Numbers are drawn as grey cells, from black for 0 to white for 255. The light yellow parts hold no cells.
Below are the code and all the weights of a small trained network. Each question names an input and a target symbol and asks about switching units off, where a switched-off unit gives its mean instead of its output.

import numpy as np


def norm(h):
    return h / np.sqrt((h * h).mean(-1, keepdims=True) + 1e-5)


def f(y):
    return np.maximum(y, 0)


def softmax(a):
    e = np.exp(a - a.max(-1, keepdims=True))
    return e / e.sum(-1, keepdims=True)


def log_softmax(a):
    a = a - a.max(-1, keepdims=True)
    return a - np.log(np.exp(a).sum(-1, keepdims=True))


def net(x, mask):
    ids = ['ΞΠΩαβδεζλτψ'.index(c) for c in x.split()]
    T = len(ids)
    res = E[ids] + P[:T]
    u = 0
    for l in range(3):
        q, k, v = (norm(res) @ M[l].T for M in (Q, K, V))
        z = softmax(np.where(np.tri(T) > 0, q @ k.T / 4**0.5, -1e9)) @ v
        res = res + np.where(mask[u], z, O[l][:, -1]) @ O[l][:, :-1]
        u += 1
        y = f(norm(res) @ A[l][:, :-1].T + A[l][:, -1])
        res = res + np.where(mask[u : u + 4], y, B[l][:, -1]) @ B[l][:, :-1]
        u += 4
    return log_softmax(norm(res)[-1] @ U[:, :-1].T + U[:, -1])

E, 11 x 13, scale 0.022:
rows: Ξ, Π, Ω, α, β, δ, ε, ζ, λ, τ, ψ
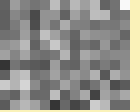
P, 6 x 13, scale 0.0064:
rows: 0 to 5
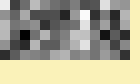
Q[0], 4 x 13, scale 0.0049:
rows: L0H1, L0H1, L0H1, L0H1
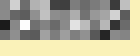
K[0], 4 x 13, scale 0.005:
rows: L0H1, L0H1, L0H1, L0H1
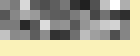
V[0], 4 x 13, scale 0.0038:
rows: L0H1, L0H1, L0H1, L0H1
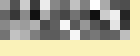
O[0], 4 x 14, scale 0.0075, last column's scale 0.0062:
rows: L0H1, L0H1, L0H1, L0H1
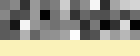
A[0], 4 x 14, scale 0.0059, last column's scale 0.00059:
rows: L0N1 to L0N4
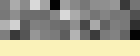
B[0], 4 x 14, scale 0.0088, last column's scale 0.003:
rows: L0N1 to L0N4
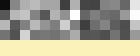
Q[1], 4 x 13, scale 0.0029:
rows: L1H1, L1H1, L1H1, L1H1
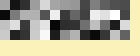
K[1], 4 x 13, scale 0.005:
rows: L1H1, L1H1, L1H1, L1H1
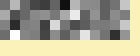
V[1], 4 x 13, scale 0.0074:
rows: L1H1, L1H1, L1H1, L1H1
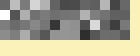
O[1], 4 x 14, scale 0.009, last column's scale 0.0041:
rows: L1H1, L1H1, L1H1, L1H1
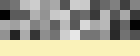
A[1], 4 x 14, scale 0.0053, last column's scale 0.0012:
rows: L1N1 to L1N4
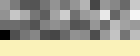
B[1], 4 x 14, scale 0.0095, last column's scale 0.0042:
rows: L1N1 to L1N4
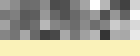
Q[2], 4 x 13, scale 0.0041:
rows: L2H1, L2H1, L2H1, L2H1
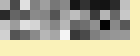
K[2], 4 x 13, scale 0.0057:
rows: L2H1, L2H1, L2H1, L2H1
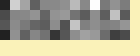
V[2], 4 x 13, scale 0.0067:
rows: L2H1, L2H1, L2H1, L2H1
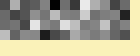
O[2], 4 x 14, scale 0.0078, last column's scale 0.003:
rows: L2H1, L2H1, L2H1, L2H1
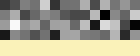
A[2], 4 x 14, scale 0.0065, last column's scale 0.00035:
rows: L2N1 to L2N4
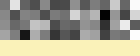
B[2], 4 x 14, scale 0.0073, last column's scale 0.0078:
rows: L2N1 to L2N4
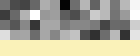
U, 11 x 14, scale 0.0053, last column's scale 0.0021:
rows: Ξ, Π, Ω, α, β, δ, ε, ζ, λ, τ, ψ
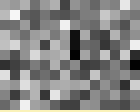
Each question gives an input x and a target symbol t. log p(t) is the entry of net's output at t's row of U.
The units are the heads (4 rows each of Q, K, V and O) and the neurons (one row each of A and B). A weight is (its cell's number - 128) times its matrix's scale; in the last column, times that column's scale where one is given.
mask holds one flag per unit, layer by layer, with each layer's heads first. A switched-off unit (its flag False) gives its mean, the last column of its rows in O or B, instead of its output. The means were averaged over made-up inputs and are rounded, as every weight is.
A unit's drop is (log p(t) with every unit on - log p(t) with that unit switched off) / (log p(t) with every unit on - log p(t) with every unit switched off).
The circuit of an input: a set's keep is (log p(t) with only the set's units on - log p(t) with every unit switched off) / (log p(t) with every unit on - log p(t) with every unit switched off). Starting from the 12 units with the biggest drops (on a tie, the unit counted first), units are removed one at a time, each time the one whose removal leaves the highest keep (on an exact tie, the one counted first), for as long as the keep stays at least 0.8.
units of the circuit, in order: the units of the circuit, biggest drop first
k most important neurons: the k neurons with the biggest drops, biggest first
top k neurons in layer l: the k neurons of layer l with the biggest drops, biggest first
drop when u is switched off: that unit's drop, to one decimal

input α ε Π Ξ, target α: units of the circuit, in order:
[L0H1, L1H1, L2H1, L2N4]
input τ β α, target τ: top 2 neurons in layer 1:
[L1N4, L1N2]
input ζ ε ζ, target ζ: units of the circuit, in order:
[L1H1, L0H1]
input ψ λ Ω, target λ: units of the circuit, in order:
[L1H1]
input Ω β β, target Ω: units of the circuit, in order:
[L1H1, L0H1]
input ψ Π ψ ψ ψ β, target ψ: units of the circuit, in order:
[L1H1, L2H1]
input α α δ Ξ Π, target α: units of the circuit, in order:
[L0H1, L1H1, L2H1, L2N4]
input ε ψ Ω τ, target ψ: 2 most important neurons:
[L2N2, L1N1]
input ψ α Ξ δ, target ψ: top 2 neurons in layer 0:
[L0N1, L0N2]
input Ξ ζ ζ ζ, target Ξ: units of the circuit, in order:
[L0H1, L2H1]
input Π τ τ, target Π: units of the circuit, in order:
[L0H1, L1N1]
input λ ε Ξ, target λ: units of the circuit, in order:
[L1H1, L2H1]
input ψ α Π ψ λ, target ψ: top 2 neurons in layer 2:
[L2N4, L2N2]
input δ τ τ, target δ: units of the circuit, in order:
[L0H1, L1H1]
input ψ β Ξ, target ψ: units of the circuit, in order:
[L1H1, L2H1, L2N2]
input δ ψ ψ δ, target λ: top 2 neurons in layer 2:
[L2N1, L2N2]
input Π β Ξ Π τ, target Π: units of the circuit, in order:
[L0H1, L1H1]
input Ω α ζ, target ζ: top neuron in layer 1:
[L1N2]
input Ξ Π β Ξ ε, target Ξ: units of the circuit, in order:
[L0H1, L2H1]
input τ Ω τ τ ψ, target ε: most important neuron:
[L0N1]
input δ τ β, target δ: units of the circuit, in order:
[L1H1, L0H1]
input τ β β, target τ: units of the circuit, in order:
[L1H1, L2H1]
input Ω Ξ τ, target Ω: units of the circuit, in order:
[L1H1, L0H1, L2H1]
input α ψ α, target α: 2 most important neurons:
[L2N4, L2N2]
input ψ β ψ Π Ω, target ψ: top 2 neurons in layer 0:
[L0N1, L0N2]
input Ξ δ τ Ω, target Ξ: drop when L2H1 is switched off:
0.1
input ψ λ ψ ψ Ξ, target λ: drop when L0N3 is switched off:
0.1
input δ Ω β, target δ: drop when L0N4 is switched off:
0.0
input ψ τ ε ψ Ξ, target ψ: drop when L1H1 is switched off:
0.6
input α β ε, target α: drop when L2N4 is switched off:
0.2
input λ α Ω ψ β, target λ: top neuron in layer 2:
[L2N1]
